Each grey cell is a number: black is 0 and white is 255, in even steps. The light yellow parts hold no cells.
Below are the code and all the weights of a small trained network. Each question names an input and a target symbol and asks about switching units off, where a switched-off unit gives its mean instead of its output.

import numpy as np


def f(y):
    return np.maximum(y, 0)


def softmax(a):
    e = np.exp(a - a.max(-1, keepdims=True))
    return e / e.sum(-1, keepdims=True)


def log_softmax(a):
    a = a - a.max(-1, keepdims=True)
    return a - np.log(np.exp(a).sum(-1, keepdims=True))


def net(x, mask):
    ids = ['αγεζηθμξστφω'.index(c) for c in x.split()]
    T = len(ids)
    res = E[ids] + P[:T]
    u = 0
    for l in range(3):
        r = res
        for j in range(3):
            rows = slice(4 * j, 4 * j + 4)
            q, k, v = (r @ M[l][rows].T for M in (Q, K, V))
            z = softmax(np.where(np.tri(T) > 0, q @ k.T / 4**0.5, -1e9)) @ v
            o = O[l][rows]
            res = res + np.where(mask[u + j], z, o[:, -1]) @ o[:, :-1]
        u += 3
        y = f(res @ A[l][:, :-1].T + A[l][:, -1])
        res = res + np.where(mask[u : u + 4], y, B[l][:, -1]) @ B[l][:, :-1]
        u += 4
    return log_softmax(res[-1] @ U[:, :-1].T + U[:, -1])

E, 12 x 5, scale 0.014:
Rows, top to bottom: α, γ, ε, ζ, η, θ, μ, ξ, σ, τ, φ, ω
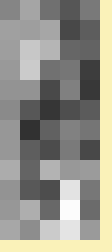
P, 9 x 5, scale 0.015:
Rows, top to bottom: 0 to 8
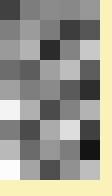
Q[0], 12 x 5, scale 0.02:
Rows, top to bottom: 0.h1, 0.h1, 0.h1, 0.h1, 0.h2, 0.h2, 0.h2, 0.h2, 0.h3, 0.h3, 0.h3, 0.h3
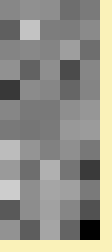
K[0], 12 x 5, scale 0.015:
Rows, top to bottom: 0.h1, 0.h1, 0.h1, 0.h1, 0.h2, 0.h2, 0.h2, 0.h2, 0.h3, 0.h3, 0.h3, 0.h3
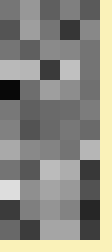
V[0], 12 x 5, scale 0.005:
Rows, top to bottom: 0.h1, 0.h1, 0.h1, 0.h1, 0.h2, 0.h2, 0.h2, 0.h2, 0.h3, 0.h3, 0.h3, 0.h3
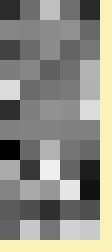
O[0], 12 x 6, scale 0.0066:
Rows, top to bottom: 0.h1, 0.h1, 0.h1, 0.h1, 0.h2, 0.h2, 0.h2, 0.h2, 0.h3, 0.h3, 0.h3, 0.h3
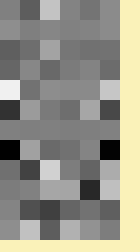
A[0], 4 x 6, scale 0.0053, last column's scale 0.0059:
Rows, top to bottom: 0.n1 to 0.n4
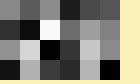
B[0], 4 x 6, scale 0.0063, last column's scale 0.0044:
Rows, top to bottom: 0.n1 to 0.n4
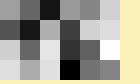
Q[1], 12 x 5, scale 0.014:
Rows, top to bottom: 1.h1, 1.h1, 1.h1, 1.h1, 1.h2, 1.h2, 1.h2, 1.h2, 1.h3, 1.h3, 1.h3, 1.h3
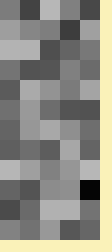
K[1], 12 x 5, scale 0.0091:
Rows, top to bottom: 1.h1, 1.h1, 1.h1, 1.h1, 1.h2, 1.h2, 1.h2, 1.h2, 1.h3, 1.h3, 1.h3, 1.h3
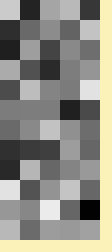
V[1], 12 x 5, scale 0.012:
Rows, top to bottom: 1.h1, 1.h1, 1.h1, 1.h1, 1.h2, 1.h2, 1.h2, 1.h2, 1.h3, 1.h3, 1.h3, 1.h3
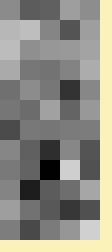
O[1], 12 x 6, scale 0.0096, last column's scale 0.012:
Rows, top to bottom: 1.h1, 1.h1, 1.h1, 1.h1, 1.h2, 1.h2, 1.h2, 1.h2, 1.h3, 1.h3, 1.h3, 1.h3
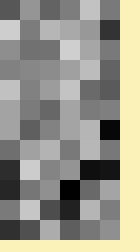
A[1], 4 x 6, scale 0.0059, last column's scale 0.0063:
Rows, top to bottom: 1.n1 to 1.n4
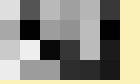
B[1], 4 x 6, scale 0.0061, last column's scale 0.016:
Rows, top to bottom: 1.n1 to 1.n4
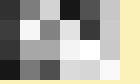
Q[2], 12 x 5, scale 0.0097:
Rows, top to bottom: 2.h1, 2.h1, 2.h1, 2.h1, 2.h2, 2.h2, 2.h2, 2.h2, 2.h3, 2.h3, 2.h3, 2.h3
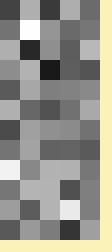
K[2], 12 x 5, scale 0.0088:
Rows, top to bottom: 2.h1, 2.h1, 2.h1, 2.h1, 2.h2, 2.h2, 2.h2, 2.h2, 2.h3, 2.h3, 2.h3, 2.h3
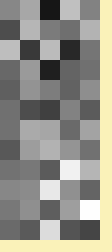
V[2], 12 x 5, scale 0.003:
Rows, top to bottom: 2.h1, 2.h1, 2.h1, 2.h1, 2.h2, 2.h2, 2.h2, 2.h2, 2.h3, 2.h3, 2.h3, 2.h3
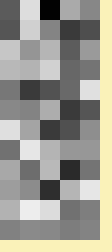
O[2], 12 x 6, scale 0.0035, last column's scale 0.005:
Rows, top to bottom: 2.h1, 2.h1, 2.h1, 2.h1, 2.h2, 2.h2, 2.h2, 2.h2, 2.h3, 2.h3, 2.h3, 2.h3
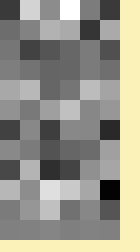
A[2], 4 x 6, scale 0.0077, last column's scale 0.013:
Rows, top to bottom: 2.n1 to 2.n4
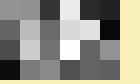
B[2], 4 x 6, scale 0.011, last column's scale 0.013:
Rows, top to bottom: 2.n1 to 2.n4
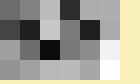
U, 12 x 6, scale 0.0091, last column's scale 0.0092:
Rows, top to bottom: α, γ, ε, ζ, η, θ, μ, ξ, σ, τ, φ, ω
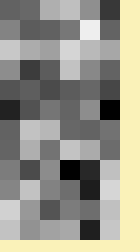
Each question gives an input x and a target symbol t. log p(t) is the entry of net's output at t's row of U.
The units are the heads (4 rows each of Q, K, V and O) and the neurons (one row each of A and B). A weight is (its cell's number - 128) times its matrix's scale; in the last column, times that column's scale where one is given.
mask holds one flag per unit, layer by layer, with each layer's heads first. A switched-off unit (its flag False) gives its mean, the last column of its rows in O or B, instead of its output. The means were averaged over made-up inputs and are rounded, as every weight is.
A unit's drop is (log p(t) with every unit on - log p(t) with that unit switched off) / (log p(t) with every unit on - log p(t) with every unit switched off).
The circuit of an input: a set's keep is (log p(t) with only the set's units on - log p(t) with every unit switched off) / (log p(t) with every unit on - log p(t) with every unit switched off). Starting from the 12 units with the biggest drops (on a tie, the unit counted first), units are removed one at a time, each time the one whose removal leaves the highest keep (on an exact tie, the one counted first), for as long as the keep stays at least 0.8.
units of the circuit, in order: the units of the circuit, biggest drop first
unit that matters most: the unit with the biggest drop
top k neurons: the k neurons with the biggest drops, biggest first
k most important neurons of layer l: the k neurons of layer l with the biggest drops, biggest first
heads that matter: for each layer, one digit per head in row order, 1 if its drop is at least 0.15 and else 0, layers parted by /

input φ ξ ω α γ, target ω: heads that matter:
001 / 001 / 000
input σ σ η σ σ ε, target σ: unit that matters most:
0.n3
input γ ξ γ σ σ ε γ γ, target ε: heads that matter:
010 / 101 / 000
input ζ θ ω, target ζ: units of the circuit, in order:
[2.n3; 2.n2; 1.h3; 0.h3]
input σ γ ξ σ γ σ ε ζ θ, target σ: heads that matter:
000 / 001 / 000
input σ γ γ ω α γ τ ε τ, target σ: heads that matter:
000 / 001 / 000
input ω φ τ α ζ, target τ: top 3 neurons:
[1.n3; 0.n2; 2.n3]
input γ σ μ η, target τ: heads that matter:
001 / 001 / 000
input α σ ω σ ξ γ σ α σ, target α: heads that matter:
011 / 001 / 000
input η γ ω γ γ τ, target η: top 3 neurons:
[2.n3; 2.n2; 1.n3]
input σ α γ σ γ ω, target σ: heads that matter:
010 / 001 / 000
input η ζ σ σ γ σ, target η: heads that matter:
000 / 011 / 000
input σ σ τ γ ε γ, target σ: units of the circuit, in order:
[0.h2; 1.h3; 1.n3]
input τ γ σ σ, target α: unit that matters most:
1.n2
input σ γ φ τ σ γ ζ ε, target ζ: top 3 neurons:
[2.n2; 1.n3; 2.n3]
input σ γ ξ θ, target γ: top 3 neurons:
[0.n3; 1.n2; 1.n4]
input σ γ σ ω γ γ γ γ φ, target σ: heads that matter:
000 / 011 / 000
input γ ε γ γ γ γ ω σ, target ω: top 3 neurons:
[1.n4; 1.n3; 1.n1]
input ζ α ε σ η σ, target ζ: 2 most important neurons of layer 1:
[1.n4; 1.n3]
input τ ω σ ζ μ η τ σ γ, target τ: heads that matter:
000 / 001 / 000
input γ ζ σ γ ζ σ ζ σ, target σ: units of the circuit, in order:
[1.n3]
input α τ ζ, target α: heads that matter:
011 / 001 / 000
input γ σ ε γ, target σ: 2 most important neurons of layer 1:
[1.n4; 1.n3]
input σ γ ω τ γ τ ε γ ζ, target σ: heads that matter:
010 / 001 / 000
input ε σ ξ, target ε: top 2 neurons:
[0.n3; 1.n1]
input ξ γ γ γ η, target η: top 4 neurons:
[2.n2; 2.n3; 1.n3; 1.n1]
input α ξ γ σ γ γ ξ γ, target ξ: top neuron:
[2.n4]
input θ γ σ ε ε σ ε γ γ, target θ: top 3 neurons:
[2.n2; 1.n3; 1.n4]
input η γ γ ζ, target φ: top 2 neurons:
[2.n3; 1.n3]
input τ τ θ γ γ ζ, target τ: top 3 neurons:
[0.n3; 1.n3; 2.n3]
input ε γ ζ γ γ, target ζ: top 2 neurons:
[2.n2; 1.n3]
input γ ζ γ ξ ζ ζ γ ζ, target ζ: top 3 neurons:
[2.n2; 2.n3; 1.n3]
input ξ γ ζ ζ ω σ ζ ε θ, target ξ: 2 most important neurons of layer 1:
[1.n4; 1.n3]
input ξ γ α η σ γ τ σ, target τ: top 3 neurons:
[1.n4; 1.n3; 0.n3]
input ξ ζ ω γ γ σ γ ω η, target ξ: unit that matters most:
0.h2
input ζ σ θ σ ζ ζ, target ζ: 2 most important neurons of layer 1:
[1.n4; 1.n3]
